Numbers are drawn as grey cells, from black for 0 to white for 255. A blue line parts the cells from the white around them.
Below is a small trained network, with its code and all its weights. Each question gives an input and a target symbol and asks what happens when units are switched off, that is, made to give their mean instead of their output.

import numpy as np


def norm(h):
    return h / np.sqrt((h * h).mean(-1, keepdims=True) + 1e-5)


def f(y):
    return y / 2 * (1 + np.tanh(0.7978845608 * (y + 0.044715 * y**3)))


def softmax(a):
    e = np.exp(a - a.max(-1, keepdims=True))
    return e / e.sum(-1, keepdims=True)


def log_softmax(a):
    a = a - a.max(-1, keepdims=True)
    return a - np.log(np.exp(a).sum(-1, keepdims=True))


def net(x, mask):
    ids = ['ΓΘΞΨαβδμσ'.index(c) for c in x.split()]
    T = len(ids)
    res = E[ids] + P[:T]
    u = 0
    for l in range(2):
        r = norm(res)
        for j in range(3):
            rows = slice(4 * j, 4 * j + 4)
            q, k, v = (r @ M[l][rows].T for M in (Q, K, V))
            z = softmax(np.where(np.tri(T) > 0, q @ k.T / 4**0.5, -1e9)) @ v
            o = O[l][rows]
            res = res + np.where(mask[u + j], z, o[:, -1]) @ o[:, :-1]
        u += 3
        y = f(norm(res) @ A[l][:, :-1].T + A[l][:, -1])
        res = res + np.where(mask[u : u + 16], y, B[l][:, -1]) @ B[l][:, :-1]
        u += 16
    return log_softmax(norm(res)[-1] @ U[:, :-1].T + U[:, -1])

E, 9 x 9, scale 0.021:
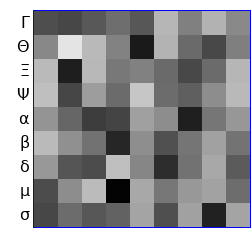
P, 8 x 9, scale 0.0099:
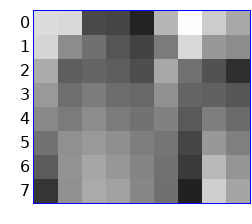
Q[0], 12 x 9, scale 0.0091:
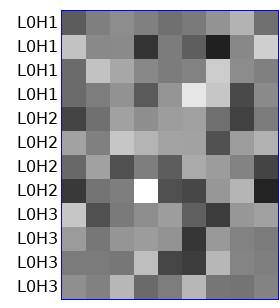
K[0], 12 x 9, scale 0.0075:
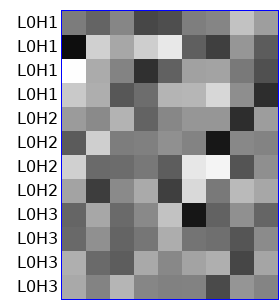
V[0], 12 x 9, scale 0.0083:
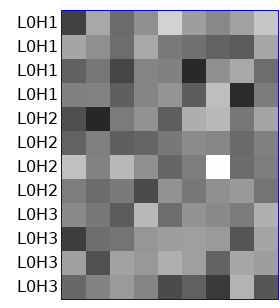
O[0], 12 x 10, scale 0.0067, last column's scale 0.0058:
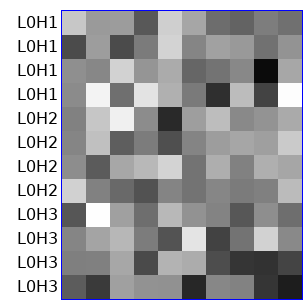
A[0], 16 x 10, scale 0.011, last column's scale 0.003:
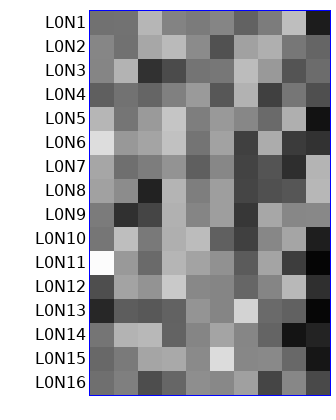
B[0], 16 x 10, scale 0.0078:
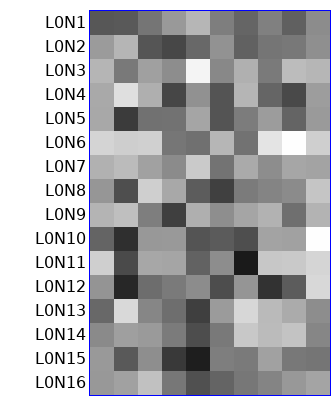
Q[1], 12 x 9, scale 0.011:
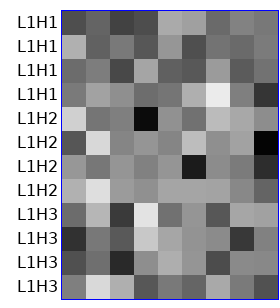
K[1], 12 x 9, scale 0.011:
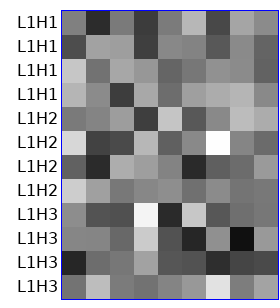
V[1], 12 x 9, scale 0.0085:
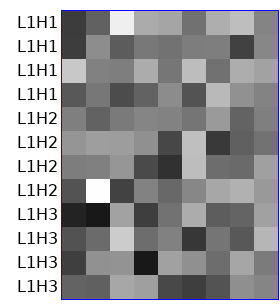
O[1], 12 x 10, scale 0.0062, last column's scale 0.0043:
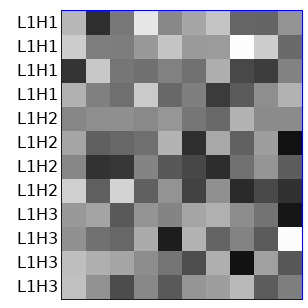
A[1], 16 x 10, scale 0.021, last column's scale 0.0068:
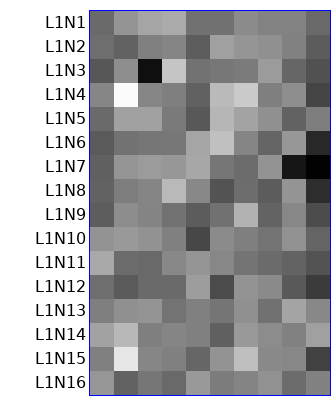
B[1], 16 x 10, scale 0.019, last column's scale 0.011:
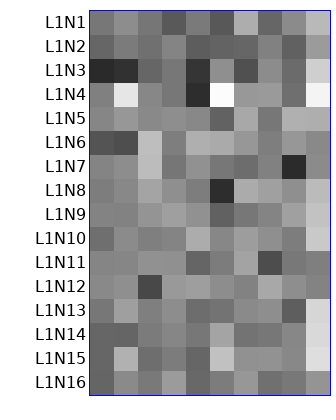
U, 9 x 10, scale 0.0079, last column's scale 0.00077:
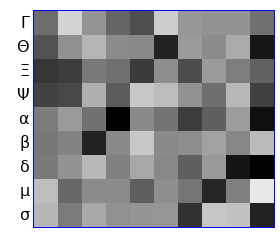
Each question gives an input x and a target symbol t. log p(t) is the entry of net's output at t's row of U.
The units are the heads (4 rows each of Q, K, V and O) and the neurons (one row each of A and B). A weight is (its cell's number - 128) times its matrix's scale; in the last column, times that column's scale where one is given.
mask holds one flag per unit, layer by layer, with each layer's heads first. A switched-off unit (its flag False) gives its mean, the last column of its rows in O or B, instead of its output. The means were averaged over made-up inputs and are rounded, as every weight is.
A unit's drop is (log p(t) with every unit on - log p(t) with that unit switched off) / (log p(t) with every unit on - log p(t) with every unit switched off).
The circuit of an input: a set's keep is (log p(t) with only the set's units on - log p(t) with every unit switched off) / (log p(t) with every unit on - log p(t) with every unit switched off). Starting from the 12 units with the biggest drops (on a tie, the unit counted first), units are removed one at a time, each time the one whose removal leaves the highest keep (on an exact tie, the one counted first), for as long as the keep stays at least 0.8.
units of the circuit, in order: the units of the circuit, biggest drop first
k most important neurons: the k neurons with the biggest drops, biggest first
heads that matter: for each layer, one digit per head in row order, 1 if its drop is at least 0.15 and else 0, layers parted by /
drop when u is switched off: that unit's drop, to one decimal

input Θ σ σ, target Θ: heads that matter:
100 / 000
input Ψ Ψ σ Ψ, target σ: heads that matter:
000 / 000
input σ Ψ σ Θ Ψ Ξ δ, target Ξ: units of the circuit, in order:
(L0H1 L1N3 L0N6)
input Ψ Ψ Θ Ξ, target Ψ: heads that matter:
101 / 000
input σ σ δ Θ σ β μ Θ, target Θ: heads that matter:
100 / 000
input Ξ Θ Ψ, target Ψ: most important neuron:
(L1N6)
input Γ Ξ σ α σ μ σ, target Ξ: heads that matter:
001 / 001
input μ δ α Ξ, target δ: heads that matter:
111 / 110
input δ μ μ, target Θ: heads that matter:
111 / 100
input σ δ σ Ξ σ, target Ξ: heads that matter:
101 / 001
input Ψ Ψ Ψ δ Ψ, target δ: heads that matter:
001 / 000
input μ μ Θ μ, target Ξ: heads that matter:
111 / 110
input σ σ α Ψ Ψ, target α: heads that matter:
110 / 100
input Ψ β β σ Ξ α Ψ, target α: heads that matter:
110 / 000
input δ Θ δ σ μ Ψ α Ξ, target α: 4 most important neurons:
(L0N9 L1N4 L1N3 L0N10)
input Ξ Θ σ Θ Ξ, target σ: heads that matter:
000 / 000
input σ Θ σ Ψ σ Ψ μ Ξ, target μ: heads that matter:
100 / 000
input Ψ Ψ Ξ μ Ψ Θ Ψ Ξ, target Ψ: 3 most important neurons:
(L0N9 L0N10 L1N6)
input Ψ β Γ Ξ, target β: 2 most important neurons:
(L1N12 L0N9)
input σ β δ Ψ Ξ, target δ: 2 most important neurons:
(L1N7 L0N9)
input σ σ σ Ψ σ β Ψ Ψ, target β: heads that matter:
111 / 000
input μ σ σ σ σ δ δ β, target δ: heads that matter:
111 / 000
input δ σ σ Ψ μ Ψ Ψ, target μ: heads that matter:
110 / 001
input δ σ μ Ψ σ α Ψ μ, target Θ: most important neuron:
(L0N3)
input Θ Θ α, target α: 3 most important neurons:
(L0N9 L1N4 L1N3)
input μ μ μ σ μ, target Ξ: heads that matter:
101 / 010
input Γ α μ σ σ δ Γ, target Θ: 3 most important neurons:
(L0N10 L0N6 L1N4)
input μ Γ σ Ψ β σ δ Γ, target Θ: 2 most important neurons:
(L0N6 L0N10)
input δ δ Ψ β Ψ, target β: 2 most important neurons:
(L1N12 L1N4)
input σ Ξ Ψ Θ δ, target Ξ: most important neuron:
(L1N3)
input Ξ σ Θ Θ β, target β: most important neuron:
(L0N3)
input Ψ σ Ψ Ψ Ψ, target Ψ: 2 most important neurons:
(L1N6 L1N4)
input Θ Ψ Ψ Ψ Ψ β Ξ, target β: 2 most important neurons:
(L0N9 L1N12)
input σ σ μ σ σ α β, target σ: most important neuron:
(L1N4)
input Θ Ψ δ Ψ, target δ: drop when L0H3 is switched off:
0.9
